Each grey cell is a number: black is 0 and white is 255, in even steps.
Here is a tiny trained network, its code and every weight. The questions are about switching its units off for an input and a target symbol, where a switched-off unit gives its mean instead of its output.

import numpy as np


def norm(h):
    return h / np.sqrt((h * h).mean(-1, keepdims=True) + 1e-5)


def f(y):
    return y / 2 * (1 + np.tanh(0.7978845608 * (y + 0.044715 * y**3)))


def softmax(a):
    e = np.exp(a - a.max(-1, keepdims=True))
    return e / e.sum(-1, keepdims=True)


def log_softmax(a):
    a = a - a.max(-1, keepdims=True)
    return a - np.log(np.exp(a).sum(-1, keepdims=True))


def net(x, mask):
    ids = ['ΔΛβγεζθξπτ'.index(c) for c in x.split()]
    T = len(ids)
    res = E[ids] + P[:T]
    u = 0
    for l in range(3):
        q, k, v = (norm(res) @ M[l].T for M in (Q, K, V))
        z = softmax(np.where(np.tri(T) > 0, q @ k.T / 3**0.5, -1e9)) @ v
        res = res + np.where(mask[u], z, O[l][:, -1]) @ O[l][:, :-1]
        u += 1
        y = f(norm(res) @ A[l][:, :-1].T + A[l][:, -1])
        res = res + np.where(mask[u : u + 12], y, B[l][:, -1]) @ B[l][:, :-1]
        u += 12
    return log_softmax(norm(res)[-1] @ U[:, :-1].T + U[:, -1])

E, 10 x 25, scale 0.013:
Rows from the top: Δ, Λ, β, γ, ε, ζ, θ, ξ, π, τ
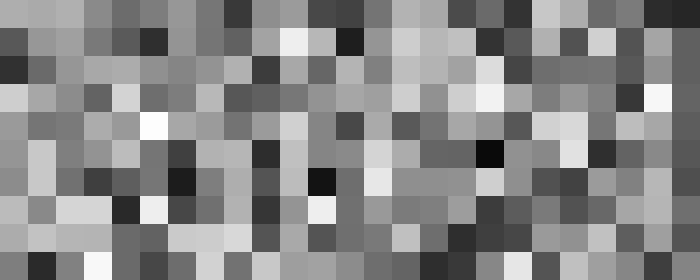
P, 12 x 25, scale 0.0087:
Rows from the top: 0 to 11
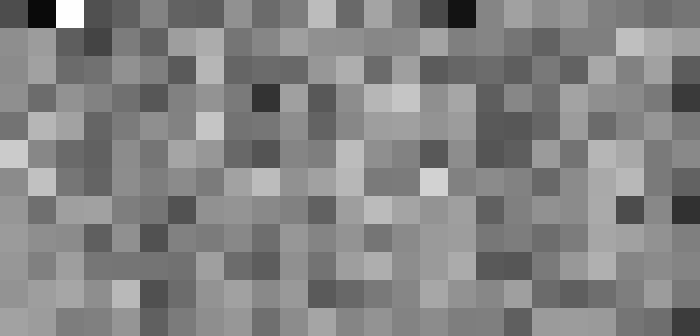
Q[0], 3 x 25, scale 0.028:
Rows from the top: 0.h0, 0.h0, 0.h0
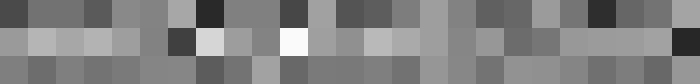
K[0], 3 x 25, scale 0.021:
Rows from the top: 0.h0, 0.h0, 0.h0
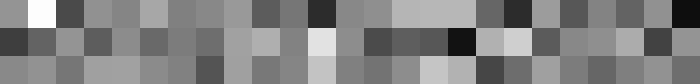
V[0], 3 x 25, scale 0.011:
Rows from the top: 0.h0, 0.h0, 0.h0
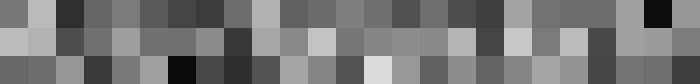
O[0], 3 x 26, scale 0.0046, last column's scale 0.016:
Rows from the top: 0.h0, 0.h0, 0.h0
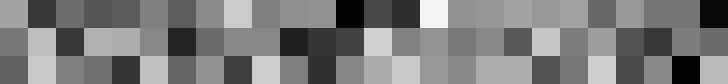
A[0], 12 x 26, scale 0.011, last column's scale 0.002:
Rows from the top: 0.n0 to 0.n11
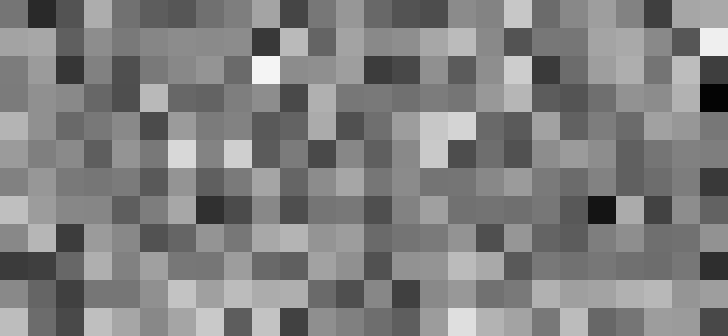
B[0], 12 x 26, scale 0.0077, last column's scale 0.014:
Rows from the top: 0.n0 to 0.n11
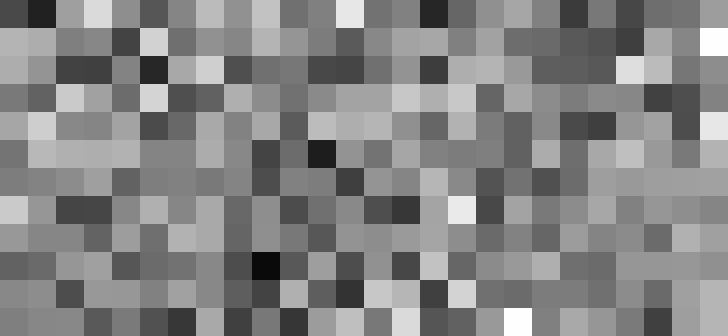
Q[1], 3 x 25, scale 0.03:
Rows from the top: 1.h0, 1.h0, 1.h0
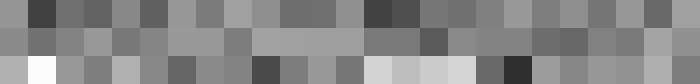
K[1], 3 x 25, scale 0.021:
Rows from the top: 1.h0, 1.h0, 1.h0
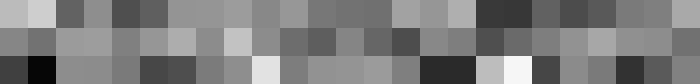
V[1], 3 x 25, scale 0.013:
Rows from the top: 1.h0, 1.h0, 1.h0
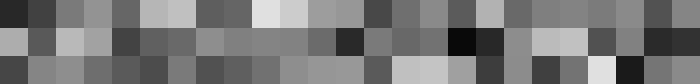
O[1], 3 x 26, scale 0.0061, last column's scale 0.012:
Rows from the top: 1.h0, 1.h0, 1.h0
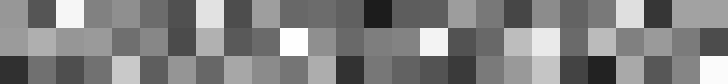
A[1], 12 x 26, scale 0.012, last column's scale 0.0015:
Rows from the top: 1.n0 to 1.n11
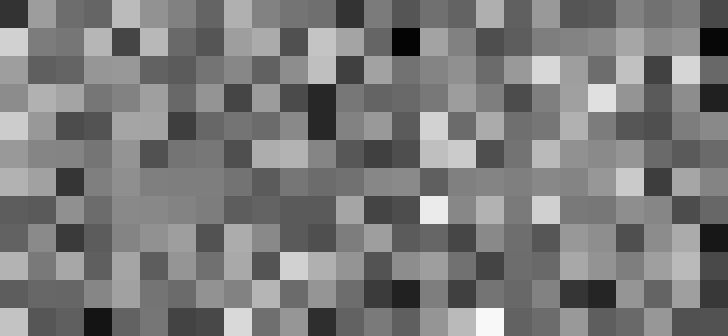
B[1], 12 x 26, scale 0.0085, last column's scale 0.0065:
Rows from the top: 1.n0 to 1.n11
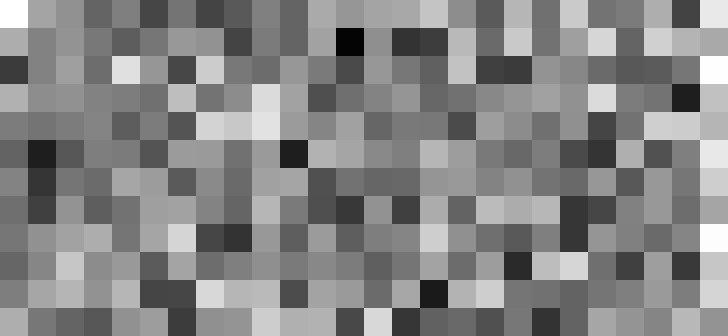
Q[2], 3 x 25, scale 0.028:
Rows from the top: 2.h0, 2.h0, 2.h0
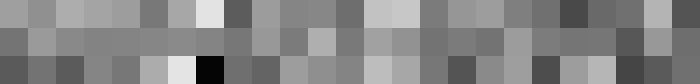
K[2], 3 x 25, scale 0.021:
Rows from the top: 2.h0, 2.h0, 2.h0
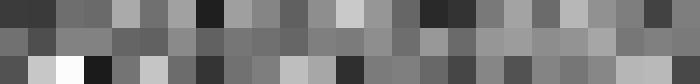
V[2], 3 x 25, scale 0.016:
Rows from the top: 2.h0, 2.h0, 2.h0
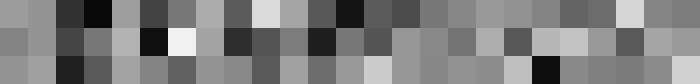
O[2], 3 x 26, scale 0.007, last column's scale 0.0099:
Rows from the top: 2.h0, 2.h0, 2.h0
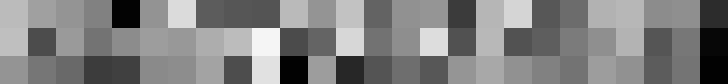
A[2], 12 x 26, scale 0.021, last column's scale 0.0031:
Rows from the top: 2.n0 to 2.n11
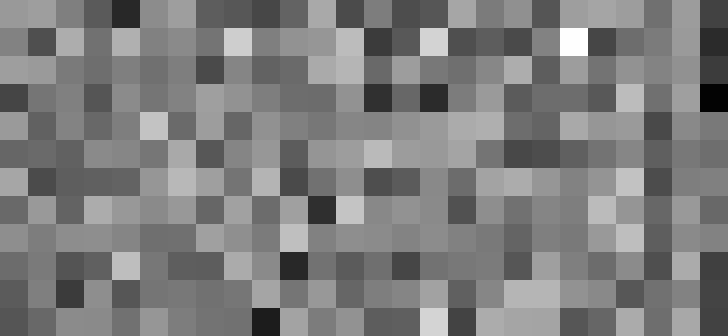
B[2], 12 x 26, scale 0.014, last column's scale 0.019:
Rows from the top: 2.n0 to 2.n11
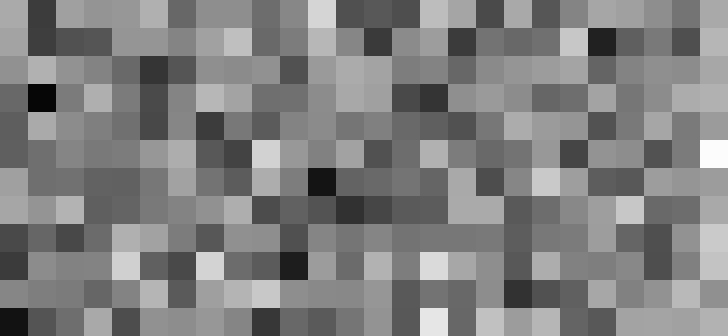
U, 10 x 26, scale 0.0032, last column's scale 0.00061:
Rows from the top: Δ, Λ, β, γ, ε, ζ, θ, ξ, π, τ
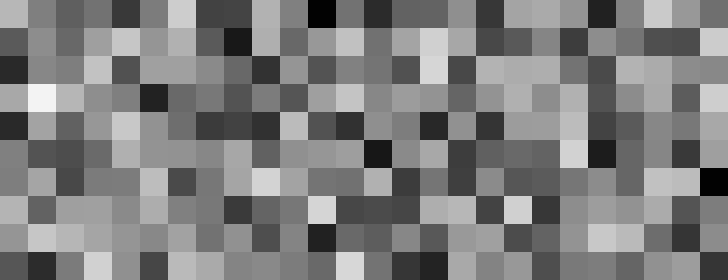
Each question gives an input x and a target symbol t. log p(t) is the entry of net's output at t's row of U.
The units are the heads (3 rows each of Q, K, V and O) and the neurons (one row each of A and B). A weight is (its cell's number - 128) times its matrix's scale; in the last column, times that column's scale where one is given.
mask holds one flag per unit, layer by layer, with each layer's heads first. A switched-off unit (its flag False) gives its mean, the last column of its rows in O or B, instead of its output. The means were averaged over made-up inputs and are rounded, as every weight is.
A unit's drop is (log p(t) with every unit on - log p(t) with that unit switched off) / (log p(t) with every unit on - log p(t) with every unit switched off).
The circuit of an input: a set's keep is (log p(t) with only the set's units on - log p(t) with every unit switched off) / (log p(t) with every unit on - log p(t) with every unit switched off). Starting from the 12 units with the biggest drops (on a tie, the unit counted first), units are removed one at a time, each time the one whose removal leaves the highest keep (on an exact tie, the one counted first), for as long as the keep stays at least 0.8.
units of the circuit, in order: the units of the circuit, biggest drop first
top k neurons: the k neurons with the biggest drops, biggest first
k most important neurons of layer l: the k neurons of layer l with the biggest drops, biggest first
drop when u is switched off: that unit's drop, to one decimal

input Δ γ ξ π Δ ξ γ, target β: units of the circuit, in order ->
0.h0; 1.h0; 2.h0; 2.n11
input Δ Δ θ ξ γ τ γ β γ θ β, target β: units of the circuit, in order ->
0.h0; 2.n11; 2.h0
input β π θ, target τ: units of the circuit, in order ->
0.h0; 2.n3; 1.h0
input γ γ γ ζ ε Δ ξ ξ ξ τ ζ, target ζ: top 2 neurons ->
2.n1; 0.n2
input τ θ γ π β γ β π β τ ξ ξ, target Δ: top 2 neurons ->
0.n2; 2.n6
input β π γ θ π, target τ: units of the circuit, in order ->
0.h0; 1.h0; 2.n3
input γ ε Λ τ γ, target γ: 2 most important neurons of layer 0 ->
0.n11; 0.n2
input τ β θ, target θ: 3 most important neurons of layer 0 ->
0.n2; 0.n0; 0.n1
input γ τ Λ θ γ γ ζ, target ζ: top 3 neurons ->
0.n0; 2.n1; 0.n2
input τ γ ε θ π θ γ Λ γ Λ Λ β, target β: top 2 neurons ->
0.n9; 2.n11
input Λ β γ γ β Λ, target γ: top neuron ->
1.n0
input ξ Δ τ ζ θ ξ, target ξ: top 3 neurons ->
1.n1; 0.n2; 2.n0
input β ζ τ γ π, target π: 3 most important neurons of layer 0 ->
0.n5; 0.n2; 0.n0
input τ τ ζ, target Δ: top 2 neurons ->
2.n6; 0.n2
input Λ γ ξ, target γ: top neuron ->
1.n0
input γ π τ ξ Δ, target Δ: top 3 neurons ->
0.n2; 2.n6; 0.n7
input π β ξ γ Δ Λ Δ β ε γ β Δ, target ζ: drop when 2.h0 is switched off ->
0.0
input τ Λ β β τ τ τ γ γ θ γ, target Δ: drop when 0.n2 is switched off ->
0.6
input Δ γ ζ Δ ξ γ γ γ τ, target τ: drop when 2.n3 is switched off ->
0.3
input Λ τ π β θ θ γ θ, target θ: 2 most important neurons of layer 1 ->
1.n11; 1.n4
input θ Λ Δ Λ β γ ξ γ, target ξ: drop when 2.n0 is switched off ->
0.5
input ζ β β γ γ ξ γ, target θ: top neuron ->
2.n10
